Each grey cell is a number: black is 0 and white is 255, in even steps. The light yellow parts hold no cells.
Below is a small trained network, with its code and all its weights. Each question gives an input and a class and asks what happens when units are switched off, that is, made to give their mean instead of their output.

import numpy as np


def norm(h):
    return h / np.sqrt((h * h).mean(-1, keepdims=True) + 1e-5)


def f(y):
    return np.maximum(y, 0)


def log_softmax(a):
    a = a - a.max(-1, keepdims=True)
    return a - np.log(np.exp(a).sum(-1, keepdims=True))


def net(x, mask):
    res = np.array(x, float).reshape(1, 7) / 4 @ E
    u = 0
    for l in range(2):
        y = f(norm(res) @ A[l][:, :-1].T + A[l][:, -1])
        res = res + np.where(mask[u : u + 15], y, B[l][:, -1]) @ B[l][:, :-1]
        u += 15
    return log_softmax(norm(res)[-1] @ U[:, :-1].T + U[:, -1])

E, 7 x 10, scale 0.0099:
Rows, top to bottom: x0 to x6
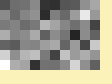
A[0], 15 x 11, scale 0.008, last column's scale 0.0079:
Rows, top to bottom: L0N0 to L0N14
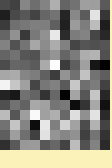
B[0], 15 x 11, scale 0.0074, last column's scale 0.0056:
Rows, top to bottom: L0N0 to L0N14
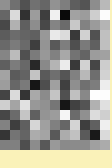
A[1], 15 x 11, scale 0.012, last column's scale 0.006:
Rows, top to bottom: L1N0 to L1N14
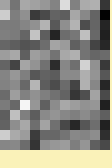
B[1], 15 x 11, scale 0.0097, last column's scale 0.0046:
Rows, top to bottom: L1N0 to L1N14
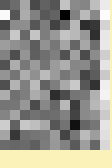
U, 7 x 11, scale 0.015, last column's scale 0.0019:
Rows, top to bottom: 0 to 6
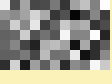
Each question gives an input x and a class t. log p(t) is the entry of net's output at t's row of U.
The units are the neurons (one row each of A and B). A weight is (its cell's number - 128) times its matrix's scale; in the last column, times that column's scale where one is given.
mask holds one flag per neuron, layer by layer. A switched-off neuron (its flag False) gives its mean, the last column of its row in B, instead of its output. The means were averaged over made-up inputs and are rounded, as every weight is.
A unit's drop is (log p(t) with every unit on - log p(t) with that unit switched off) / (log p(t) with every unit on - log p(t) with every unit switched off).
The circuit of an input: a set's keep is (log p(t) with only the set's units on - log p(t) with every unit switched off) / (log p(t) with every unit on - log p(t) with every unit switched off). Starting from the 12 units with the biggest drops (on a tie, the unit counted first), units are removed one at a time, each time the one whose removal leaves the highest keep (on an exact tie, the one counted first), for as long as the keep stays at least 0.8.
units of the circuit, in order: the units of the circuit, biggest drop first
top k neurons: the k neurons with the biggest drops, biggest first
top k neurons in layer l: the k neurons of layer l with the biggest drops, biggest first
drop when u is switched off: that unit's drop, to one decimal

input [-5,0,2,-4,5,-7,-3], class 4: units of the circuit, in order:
(L0N6)
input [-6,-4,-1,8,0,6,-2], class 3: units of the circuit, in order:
(L1N0, L0N1)
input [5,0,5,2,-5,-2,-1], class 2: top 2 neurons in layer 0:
(L0N8, L0N7)
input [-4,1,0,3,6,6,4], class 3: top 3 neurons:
(L0N11, L1N0, L1N10)
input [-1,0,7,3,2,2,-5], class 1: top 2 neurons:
(L0N10, L1N12)
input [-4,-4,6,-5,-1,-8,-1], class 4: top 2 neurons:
(L0N6, L0N3)
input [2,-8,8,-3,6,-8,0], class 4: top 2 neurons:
(L0N6, L0N3)
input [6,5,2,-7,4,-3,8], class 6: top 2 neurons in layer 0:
(L0N9, L0N1)
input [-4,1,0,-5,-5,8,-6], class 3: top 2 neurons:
(L1N0, L0N11)
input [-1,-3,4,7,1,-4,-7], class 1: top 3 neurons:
(L0N10, L1N12, L1N9)
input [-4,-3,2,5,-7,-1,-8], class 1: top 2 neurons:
(L0N10, L1N12)
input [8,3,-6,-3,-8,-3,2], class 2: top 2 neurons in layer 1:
(L1N3, L1N8)
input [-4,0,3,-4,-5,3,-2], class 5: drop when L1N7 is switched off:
0.0
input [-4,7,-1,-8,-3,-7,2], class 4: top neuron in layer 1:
(L1N14)
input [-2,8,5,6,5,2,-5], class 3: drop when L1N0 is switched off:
0.1
